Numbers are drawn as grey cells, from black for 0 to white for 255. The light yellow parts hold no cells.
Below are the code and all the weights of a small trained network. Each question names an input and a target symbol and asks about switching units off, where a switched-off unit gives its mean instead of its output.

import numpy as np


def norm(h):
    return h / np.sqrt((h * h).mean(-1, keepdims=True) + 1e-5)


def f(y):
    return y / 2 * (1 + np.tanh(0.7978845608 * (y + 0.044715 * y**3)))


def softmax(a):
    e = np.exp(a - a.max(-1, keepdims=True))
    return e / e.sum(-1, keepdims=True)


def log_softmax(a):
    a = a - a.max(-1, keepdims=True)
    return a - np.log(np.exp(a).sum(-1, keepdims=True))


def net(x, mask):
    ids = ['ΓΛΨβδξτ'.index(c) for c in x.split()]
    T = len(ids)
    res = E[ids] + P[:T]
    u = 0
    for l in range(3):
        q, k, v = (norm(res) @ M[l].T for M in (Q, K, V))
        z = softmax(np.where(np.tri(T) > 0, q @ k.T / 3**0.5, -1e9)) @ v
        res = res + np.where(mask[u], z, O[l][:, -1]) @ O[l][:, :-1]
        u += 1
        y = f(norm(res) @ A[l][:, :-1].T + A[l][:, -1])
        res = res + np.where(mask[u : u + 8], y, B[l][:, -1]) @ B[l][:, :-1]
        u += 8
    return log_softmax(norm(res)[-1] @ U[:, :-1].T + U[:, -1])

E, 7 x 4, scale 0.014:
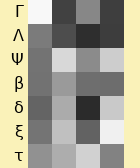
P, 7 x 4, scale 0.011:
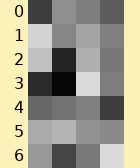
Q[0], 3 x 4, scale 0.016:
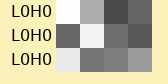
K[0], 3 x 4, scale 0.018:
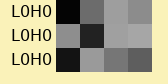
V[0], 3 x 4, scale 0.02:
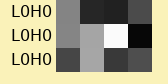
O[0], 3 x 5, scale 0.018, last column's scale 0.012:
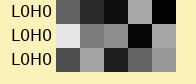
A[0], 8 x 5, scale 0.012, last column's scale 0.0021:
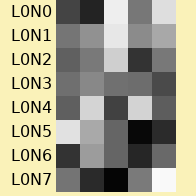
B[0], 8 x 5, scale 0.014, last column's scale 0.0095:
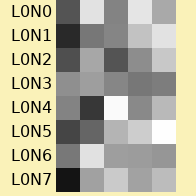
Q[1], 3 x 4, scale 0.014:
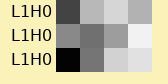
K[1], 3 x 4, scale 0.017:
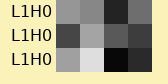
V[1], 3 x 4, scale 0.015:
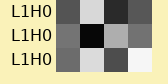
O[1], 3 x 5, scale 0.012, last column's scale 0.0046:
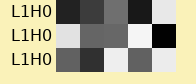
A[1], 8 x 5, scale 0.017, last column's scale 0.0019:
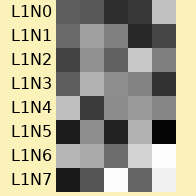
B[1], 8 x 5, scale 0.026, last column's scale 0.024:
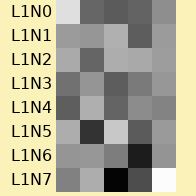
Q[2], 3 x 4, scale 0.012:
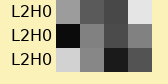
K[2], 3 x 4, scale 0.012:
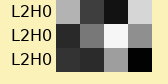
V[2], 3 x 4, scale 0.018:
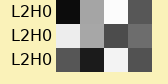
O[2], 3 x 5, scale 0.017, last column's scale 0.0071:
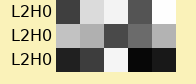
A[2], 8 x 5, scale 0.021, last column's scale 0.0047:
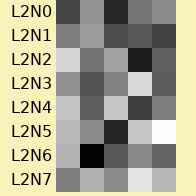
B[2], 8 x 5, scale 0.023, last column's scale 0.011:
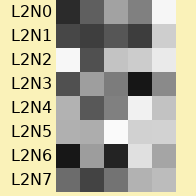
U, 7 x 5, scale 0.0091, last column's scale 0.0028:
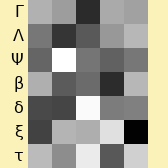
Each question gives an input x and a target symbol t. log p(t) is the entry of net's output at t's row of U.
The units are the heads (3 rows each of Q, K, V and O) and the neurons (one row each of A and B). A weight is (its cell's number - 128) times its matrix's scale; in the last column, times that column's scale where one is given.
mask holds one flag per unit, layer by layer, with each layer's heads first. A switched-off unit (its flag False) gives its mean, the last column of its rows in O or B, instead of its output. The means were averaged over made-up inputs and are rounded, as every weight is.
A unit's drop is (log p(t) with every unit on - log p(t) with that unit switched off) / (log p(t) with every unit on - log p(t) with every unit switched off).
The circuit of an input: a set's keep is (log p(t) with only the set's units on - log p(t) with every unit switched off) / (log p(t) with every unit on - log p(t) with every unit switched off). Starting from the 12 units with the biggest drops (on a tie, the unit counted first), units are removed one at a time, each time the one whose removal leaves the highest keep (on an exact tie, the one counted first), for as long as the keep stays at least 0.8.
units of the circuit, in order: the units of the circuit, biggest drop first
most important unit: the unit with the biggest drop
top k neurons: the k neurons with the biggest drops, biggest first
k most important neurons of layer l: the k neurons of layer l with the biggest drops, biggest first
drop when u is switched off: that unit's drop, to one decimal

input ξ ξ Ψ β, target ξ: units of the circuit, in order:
L0H0; L1N7
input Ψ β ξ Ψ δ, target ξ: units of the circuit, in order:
L0H0
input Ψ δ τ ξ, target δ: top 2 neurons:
L1N5; L1N2
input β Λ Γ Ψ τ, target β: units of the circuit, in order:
L0H0; L1H0
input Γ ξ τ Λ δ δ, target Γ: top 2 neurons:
L1N5; L2N6
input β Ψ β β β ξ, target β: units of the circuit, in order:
L0H0; L1H0
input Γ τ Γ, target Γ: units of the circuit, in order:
L1H0; L2H0
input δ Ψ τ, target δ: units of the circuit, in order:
L0H0; L1N5; L2H0
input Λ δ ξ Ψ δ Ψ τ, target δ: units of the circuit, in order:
L0H0; L2H0; L1N5
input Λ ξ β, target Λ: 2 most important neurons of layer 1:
L1N0; L1N5
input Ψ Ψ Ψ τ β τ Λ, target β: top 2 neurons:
L0N5; L1N7
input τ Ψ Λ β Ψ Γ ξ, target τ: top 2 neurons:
L1N7; L0N7
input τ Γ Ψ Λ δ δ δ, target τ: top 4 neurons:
L0N7; L1N5; L1N7; L1N6
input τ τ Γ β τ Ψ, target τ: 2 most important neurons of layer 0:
L0N5; L0N1
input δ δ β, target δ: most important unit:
L0H0
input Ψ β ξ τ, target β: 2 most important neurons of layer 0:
L0N5; L0N7
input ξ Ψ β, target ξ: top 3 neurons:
L0N4; L1N7; L2N5
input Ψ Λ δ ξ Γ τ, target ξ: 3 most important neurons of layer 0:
L0N0; L0N1; L0N5
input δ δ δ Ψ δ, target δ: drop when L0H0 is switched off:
0.9
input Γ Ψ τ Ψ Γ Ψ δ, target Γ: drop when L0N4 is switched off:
0.0
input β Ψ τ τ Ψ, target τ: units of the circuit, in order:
L0H0
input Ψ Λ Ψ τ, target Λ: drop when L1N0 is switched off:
0.1
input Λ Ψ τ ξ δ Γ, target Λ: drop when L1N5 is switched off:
0.1
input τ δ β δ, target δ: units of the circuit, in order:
L0H0; L1N5; L2H0
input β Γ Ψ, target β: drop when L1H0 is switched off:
0.2
